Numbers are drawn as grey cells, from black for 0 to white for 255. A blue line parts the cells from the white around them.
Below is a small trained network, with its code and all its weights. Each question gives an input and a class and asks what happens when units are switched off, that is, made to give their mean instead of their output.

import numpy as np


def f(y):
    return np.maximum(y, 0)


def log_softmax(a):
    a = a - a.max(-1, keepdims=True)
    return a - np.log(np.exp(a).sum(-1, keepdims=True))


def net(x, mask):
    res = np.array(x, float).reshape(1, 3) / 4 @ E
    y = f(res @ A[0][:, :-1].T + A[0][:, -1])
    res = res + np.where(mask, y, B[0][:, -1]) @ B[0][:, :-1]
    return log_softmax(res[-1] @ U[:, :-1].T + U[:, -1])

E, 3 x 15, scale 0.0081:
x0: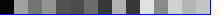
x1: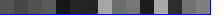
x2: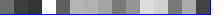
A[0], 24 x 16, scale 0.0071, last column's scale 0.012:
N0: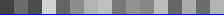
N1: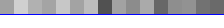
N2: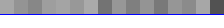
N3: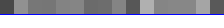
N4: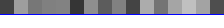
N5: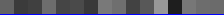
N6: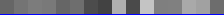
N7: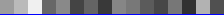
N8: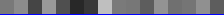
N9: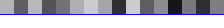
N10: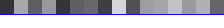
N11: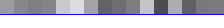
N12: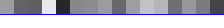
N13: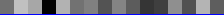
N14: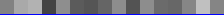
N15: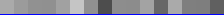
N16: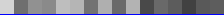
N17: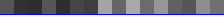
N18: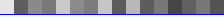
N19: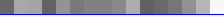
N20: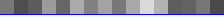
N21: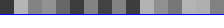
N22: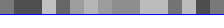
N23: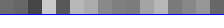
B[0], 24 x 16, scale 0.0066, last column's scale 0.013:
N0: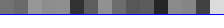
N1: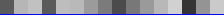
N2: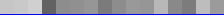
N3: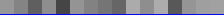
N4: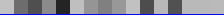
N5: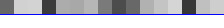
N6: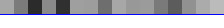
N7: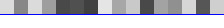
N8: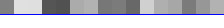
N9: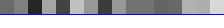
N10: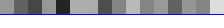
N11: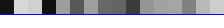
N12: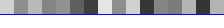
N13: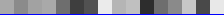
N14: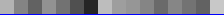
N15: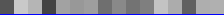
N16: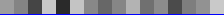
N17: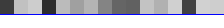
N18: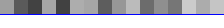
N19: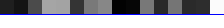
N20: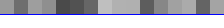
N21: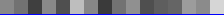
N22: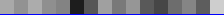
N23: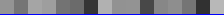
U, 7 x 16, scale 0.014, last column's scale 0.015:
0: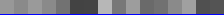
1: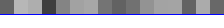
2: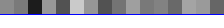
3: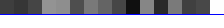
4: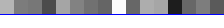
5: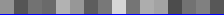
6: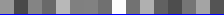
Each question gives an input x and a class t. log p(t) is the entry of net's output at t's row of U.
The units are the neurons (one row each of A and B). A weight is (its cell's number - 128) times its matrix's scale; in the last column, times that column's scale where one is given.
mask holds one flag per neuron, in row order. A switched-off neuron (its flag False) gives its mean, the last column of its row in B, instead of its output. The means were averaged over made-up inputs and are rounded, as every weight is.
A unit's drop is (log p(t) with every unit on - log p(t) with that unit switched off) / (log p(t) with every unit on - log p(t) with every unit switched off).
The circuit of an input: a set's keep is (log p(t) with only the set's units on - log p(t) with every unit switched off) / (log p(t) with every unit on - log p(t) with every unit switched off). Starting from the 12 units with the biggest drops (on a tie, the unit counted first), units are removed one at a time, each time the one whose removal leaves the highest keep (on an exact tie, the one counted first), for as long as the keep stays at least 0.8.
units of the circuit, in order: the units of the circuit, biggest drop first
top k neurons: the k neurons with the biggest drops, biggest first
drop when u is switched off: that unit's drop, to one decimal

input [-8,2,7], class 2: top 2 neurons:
(N9 N18)
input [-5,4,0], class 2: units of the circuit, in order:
(N9)
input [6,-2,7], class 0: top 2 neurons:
(N22 N12)
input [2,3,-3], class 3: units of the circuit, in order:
(N19 N12)
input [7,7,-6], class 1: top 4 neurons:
(N5 N17 N8 N9)
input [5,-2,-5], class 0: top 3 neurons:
(N13 N7 N9)
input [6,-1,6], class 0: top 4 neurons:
(N22 N12 N0 N23)
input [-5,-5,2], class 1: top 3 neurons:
(N11 N1 N10)
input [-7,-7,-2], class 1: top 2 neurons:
(N11 N1)
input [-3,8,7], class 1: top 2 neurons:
(N17 N5)
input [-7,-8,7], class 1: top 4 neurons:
(N11 N1 N15 N13)
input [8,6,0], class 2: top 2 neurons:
(N10 N21)
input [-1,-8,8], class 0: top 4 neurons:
(N22 N12 N23 N0)
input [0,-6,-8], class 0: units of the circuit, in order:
(N13)
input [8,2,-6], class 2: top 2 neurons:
(N10 N21)
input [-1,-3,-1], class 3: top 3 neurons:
(N5 N17 N8)
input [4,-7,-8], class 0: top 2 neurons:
(N13 N7)
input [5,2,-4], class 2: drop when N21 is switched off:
0.2
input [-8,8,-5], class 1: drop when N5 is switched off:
0.9
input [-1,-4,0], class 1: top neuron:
(N0)
